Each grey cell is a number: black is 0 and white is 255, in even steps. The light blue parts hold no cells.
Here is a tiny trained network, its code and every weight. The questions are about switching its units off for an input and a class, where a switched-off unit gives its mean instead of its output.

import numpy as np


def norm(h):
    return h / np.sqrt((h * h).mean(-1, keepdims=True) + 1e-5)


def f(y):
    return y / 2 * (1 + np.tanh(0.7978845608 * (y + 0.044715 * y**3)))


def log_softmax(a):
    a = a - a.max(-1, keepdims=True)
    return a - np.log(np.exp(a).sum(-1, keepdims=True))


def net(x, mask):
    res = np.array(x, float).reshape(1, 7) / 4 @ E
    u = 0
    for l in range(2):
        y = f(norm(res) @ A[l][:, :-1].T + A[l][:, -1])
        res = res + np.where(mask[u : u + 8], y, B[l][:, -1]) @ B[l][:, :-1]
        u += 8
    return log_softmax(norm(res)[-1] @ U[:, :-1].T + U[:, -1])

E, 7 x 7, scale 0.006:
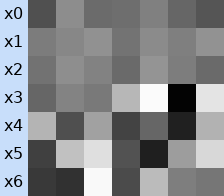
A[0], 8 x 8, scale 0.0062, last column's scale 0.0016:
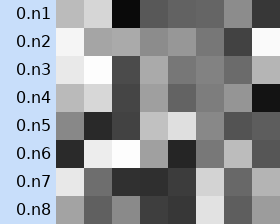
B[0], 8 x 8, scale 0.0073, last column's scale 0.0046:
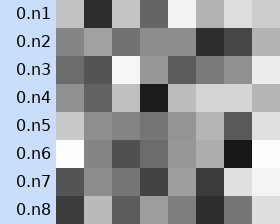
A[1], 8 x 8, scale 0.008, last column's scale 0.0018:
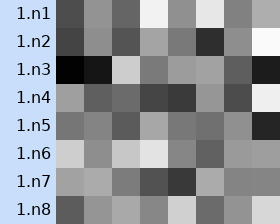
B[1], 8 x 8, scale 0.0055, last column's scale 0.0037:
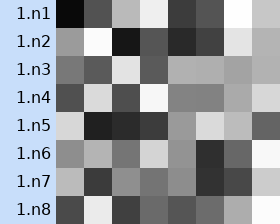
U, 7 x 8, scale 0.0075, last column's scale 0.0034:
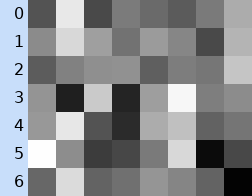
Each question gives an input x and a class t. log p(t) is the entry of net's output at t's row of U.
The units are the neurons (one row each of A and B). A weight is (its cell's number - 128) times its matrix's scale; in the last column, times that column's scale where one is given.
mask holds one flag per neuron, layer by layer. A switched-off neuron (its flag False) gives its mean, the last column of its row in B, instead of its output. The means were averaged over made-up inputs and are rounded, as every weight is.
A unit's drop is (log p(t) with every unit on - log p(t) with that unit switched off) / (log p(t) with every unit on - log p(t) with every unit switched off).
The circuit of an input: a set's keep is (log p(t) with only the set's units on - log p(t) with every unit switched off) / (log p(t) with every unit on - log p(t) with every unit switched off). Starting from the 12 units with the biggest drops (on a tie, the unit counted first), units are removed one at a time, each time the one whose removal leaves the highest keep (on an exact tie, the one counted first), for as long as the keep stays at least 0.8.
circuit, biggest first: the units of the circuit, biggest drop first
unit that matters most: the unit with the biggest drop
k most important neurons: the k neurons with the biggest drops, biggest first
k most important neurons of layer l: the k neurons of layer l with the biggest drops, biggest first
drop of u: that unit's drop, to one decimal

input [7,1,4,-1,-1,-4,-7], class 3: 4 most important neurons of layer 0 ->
0.n1, 0.n4, 0.n3, 0.n8
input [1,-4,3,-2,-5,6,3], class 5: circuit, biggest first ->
0.n6
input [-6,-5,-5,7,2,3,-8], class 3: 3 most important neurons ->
0.n4, 0.n1, 0.n8
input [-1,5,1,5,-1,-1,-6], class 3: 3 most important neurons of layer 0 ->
0.n1, 0.n4, 0.n8
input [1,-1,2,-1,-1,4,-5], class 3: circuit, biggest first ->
0.n4, 0.n1
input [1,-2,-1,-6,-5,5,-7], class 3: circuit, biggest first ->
0.n4, 0.n1, 0.n3
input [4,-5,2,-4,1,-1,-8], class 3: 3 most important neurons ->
0.n1, 0.n4, 0.n3
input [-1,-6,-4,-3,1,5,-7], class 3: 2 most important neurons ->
0.n4, 0.n1
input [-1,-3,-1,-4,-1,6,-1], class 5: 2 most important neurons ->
0.n6, 1.n7
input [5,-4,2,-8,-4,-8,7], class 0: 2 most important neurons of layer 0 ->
0.n1, 0.n8
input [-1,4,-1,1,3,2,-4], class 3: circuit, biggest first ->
0.n4, 0.n1
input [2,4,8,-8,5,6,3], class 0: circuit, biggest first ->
0.n8, 1.n4
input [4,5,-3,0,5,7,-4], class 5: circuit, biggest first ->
0.n6, 1.n7
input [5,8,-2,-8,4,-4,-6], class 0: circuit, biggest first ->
0.n7
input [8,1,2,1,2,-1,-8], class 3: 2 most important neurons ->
0.n1, 0.n4
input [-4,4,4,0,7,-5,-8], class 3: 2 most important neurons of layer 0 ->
0.n1, 0.n4
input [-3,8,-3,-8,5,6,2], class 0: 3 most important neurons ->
0.n8, 1.n4, 0.n1
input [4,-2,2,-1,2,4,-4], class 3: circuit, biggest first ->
0.n1, 0.n4
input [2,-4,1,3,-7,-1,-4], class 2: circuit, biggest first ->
1.n1, 0.n3
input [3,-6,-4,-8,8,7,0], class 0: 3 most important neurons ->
0.n8, 1.n4, 0.n7
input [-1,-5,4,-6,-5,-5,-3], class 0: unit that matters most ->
0.n6
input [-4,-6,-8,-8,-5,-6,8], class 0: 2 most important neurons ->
0.n8, 0.n1
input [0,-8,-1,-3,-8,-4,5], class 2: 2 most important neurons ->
1.n1, 0.n6
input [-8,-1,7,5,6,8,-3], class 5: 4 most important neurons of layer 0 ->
0.n6, 0.n7, 0.n8, 0.n3
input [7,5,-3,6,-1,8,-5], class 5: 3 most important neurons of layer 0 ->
0.n6, 0.n7, 0.n8
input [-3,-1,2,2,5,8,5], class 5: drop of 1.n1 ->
0.2
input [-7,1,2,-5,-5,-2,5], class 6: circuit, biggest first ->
0.n8
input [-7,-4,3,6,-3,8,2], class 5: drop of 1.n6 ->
-0.1
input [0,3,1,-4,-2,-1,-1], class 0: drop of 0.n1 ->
0.0
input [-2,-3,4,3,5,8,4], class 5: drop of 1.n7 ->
0.1
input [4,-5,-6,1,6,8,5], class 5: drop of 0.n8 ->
0.1
